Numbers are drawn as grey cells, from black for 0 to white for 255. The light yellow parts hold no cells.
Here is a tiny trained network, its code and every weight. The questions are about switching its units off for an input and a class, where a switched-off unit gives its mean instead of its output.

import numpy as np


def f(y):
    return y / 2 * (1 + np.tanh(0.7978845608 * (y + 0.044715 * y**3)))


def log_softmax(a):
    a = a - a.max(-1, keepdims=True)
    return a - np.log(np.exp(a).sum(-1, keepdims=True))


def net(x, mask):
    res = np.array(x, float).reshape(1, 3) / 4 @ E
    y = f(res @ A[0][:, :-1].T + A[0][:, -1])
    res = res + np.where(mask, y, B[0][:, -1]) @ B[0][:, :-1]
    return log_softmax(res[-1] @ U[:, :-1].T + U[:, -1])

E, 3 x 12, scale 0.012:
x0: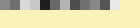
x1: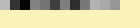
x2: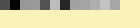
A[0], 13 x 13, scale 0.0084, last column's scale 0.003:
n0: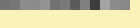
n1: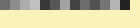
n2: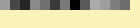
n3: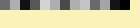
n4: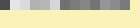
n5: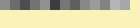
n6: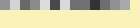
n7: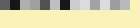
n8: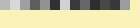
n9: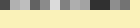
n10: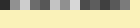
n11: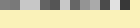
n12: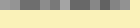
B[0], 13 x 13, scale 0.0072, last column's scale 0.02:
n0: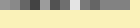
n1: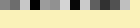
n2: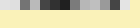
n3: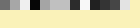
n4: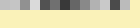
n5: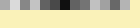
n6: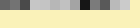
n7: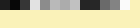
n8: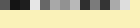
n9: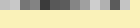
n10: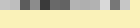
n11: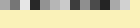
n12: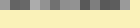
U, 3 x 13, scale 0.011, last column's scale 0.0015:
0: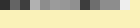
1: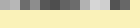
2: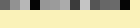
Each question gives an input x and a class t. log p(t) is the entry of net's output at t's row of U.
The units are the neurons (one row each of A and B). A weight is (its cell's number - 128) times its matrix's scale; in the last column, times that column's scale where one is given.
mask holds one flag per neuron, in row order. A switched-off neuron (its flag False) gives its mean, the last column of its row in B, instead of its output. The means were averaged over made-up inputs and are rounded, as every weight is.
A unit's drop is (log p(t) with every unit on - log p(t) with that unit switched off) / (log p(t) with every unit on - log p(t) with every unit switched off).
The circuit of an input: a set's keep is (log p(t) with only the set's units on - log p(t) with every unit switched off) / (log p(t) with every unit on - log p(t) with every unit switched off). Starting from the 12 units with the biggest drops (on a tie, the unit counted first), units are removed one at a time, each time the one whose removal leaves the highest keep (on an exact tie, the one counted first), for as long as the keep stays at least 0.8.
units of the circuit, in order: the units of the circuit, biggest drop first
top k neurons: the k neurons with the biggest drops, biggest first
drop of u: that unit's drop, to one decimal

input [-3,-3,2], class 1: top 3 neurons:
(n11; n1; n8)
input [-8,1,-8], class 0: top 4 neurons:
(n8; n6; n1; n11)
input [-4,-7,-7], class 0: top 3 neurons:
(n8; n6; n2)
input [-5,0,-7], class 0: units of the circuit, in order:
(n8)
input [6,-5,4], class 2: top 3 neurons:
(n11; n1; n2)
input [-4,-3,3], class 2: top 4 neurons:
(n3; n8; n2; n6)
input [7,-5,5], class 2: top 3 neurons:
(n11; n1; n8)
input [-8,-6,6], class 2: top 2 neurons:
(n3; n8)
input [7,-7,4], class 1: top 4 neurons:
(n10; n4; n9; n3)
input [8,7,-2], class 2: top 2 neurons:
(n11; n1)
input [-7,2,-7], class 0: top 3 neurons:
(n8; n6; n1)
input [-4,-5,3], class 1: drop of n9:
0.1
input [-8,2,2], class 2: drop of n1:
0.0
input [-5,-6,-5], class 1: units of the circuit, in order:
(n9)
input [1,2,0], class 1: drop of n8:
0.1
